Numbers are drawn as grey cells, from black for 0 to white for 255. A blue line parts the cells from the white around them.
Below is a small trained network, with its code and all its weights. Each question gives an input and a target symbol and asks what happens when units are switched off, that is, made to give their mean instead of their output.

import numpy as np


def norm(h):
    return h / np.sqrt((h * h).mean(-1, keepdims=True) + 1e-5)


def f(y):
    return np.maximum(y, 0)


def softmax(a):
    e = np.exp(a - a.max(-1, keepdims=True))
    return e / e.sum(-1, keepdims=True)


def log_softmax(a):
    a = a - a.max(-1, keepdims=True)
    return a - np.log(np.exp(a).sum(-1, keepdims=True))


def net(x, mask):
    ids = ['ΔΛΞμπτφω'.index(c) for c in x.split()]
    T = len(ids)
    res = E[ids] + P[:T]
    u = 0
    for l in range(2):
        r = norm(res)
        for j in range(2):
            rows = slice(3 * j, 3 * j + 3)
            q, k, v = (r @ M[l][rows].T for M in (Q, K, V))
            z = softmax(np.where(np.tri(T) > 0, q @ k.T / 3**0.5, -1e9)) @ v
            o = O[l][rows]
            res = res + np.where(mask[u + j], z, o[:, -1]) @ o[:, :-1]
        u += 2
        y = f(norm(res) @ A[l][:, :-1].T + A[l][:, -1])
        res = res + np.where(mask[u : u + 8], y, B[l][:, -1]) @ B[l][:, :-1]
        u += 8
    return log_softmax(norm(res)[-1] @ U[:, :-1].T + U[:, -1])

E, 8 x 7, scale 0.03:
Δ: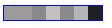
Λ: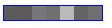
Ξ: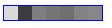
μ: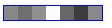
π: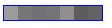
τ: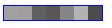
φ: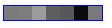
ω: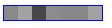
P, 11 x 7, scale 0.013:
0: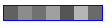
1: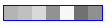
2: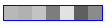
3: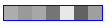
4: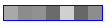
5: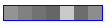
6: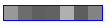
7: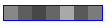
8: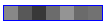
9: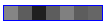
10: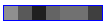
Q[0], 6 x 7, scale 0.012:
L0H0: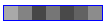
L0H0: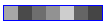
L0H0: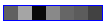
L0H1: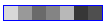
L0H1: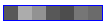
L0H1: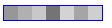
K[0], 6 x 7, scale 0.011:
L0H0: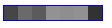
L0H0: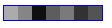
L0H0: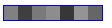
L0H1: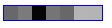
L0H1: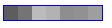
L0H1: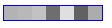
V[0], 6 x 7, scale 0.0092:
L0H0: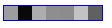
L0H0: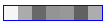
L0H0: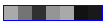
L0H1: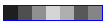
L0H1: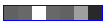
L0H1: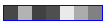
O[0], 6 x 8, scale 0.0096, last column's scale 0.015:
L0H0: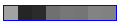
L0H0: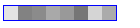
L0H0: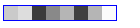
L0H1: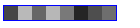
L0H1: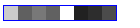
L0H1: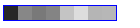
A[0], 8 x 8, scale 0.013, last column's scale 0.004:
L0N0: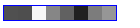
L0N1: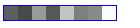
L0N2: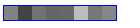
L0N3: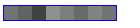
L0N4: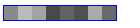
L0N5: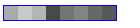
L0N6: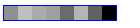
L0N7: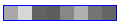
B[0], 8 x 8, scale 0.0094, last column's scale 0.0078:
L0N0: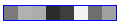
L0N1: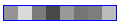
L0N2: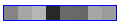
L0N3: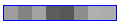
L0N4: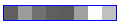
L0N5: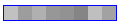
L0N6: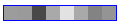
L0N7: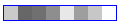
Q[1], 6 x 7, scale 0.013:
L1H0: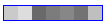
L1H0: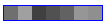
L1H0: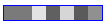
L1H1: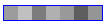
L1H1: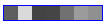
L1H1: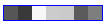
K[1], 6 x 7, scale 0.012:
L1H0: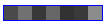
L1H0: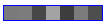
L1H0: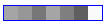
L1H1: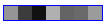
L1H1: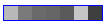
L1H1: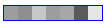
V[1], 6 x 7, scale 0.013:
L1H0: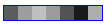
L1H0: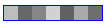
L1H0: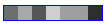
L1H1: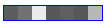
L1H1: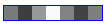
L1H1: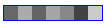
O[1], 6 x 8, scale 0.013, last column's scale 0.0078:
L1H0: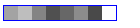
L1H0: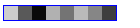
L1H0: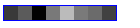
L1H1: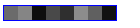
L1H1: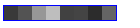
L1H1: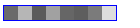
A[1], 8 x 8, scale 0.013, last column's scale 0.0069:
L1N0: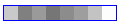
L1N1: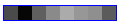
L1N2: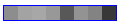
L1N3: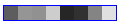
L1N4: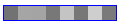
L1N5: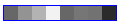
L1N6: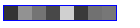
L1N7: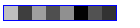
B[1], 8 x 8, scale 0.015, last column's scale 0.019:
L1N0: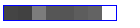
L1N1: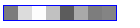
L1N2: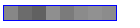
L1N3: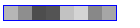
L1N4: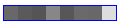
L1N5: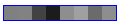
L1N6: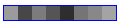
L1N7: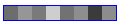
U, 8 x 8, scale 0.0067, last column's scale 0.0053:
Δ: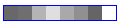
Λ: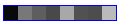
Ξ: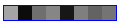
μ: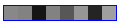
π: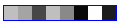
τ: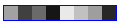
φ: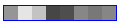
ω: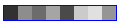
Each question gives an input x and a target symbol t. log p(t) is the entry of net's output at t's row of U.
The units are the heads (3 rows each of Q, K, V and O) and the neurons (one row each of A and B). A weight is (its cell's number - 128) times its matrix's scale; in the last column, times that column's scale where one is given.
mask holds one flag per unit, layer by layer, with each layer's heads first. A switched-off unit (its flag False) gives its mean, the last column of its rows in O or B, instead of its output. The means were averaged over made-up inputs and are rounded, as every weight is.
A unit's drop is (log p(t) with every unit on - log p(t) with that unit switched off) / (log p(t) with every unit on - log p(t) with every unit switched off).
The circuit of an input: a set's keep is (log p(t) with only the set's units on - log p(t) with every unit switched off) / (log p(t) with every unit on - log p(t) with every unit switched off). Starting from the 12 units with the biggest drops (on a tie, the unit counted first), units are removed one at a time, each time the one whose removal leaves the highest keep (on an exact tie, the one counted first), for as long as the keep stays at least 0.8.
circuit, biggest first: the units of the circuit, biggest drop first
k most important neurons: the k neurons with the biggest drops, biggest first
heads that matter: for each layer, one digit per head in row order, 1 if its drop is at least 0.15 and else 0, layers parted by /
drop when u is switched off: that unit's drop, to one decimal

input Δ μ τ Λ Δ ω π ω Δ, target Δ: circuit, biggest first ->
(L1H1 L0H0 L0H1)
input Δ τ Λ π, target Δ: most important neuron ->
(L0N1)
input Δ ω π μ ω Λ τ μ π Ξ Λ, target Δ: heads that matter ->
11 / 01
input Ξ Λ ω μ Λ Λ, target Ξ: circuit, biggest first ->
(L0H0 L1H0 L1N4)
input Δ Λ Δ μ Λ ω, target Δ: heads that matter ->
11 / 11
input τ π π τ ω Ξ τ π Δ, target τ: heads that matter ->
01 / 01
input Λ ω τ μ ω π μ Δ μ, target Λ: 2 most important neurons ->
(L0N7 L1N5)
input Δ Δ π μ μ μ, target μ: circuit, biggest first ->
(L1H1 L1N3)
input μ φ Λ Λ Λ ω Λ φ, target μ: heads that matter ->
11 / 11
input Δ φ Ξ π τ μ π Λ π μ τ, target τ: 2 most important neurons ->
(L0N7 L1N0)
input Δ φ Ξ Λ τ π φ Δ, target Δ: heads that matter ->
00 / 00
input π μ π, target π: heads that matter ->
10 / 00
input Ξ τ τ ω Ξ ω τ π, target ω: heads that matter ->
01 / 00
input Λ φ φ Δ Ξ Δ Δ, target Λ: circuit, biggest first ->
(L1H0 L0H1)
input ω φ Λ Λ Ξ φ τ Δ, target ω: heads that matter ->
01 / 00
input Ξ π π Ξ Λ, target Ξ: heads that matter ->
01 / 01
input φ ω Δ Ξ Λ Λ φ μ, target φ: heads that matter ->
00 / 10
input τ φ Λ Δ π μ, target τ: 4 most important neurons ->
(L1N3 L1N5 L0N7 L0N4)
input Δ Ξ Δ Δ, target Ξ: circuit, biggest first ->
(L0H0)
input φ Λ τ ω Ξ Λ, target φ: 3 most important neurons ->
(L0N1 L0N4 L0N7)
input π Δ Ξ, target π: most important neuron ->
(L1N6)
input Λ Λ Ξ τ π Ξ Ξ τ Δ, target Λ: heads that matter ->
10 / 10
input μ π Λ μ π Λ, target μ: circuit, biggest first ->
(L1H0 L1H1)
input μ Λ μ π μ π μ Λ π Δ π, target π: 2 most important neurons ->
(L1N4 L1N3)
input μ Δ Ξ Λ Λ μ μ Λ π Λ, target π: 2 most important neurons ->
(L1N0 L1N4)
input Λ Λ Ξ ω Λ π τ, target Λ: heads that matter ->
11 / 10
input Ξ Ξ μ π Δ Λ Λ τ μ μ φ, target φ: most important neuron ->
(L1N4)
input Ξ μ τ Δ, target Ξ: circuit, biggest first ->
(L0H0 L1N0)
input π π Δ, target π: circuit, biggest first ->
(L0H0 L1H0)
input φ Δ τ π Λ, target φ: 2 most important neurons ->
(L0N4 L0N1)
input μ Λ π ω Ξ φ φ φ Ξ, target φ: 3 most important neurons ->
(L1N4 L0N4 L1N6)
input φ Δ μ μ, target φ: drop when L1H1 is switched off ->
-0.2
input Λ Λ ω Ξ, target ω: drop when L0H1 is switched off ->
0.5
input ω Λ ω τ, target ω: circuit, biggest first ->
(L0H1)
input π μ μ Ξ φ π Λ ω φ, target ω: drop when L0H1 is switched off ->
0.8
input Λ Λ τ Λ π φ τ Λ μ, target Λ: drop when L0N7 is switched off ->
0.2
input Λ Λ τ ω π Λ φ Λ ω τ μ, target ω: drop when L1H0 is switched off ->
-0.1
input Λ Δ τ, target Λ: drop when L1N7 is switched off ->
0.0
